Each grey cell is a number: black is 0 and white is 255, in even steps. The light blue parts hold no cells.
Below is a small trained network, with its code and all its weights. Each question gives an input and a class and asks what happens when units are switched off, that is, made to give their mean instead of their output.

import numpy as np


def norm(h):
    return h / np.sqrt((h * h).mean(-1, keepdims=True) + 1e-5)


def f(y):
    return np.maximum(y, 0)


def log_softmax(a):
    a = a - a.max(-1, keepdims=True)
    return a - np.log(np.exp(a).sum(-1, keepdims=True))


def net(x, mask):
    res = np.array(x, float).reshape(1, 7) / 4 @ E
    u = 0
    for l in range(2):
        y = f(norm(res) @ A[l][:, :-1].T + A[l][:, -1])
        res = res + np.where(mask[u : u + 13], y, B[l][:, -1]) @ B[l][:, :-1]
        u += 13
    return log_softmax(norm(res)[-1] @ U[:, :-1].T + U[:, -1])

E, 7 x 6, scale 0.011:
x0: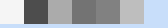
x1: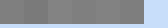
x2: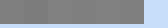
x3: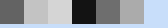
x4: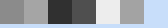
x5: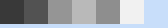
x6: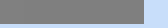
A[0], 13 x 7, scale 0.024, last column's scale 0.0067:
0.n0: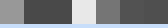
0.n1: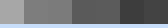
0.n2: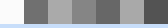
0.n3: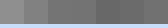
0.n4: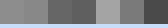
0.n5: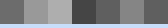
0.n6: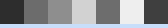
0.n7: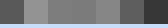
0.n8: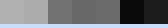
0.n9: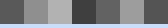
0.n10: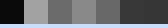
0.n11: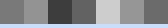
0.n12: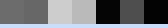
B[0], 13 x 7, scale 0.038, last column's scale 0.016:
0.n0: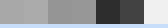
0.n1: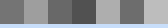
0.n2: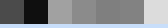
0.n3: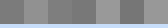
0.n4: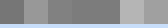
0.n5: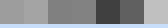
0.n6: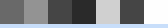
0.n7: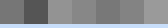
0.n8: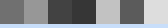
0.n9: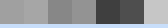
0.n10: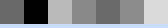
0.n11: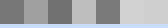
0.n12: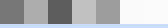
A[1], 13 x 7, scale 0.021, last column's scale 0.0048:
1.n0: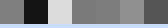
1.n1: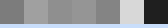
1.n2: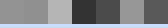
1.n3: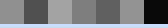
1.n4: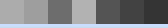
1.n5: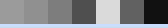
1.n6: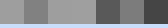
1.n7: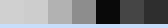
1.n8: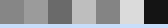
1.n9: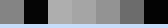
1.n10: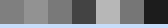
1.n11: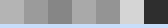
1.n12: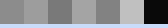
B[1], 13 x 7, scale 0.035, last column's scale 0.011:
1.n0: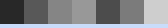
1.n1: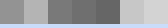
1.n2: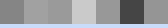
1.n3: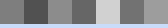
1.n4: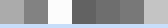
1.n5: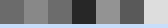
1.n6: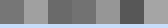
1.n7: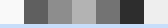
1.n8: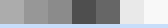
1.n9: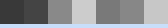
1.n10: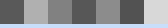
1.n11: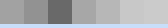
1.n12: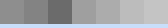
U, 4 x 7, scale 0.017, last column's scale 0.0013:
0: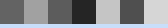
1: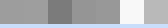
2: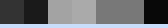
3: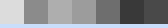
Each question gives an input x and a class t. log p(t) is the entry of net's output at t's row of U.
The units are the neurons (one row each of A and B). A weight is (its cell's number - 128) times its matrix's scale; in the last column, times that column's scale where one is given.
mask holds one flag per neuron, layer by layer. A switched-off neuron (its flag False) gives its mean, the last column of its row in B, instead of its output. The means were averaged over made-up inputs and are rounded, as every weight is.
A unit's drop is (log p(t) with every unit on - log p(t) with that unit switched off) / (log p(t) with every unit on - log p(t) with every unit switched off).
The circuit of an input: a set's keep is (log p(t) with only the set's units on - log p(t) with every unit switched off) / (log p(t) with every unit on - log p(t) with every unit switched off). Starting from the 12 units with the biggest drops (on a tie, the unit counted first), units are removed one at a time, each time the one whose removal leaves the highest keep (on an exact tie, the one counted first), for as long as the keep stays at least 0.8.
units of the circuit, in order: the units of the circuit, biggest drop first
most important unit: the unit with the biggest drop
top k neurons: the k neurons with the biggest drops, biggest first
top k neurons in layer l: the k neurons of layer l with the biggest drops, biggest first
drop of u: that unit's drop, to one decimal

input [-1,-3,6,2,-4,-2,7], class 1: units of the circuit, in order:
[0.n12]
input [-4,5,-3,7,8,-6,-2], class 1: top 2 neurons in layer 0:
[0.n11 0.n6]
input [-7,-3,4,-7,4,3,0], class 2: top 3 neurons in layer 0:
[0.n10 0.n12 0.n9]
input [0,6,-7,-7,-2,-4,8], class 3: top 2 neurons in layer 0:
[0.n0 0.n6]
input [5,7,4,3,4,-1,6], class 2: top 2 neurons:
[0.n2 0.n12]
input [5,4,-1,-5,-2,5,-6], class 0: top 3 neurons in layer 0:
[0.n6 0.n10 0.n9]
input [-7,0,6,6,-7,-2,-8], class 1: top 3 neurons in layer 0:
[0.n12 0.n2 0.n0]
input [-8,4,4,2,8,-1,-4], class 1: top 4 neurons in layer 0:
[0.n11 0.n2 0.n4 0.n6]
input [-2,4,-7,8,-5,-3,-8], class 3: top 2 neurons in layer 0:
[0.n9 0.n5]
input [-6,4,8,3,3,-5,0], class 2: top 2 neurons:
[0.n10 0.n6]
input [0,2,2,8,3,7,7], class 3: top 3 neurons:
[0.n9 0.n8 0.n5]
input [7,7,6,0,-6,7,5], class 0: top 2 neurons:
[0.n6 0.n10]
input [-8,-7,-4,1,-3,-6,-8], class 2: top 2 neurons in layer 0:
[0.n10 0.n6]
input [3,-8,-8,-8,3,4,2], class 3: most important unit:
0.n0
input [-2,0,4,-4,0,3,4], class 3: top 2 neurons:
[0.n0 0.n8]
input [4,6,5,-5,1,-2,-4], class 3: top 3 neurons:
[0.n0 0.n10 1.n7]
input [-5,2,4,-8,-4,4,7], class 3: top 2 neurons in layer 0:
[0.n0 0.n2]
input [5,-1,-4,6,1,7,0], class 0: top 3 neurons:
[0.n6 0.n0 0.n10]
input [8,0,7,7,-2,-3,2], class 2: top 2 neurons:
[0.n2 0.n0]
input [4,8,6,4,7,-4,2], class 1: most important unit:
0.n6
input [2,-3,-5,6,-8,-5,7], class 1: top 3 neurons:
[0.n12 0.n6 0.n0]
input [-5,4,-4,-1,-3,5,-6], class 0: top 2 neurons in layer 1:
[1.n5 1.n10]
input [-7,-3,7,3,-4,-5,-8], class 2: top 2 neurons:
[0.n10 0.n6]
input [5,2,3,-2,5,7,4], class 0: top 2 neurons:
[0.n6 0.n12]
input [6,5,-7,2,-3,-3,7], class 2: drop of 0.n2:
1.0
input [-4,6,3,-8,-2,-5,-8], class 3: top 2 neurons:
[0.n0 0.n6]
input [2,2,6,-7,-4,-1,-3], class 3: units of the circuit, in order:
[0.n0]
